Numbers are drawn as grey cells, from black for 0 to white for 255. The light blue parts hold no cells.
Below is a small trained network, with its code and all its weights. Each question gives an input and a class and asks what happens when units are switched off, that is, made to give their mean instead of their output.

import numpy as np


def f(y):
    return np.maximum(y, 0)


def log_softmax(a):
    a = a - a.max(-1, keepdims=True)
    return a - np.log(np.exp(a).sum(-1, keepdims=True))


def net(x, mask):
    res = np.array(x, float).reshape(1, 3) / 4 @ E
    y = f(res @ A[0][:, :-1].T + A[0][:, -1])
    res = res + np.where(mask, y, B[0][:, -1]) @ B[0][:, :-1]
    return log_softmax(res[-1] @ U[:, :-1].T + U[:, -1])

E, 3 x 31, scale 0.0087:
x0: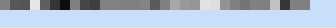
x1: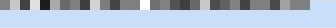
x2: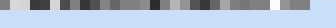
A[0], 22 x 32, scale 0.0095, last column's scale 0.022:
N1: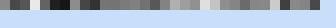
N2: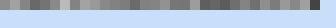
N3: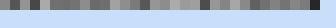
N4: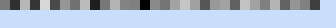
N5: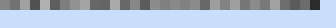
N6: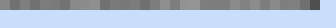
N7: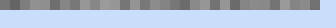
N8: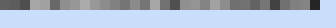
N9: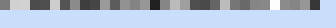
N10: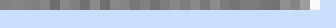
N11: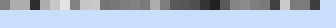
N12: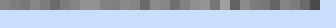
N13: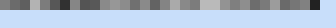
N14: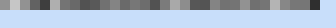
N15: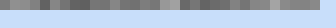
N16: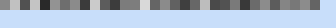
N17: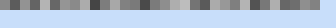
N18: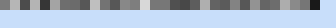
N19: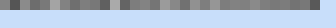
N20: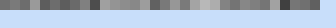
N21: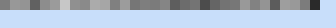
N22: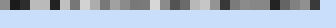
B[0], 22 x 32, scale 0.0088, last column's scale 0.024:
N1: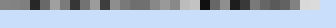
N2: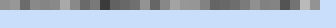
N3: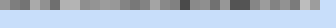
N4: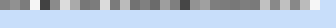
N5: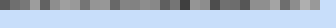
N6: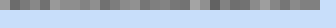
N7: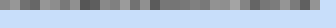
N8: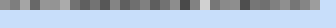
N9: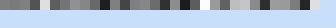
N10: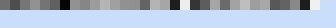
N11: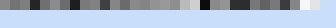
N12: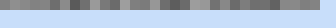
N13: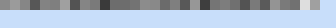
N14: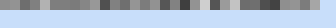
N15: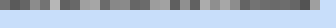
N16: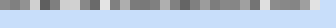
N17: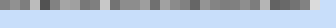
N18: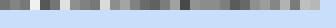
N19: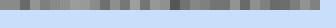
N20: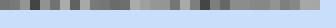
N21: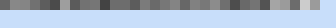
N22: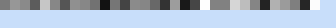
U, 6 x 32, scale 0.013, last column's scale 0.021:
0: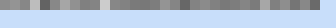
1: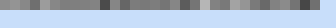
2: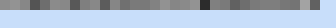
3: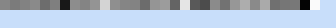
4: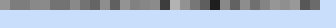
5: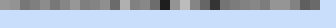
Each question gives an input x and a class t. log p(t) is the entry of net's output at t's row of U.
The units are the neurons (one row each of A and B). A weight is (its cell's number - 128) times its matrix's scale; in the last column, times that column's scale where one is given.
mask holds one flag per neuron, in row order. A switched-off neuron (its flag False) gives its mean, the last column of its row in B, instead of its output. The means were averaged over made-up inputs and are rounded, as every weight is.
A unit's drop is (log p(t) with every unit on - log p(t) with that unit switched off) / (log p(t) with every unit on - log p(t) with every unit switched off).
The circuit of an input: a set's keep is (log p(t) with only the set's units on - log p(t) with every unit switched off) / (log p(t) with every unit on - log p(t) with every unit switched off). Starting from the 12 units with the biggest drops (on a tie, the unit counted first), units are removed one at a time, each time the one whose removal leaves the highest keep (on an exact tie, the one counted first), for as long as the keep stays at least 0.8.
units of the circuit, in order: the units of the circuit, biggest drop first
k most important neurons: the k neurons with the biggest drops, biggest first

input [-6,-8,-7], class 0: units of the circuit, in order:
(N4)
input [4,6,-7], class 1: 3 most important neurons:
(N22, N4, N17)
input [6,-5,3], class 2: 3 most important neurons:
(N1, N16, N13)
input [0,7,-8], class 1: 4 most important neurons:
(N22, N4, N17, N8)
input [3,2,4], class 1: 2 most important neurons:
(N9, N11)
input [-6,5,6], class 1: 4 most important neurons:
(N9, N1, N4, N14)
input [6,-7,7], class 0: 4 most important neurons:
(N4, N22, N17, N3)
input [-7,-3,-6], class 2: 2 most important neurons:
(N11, N9)
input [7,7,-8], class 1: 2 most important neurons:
(N22, N4)
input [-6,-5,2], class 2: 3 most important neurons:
(N11, N16, N18)
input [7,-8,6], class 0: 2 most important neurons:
(N4, N17)
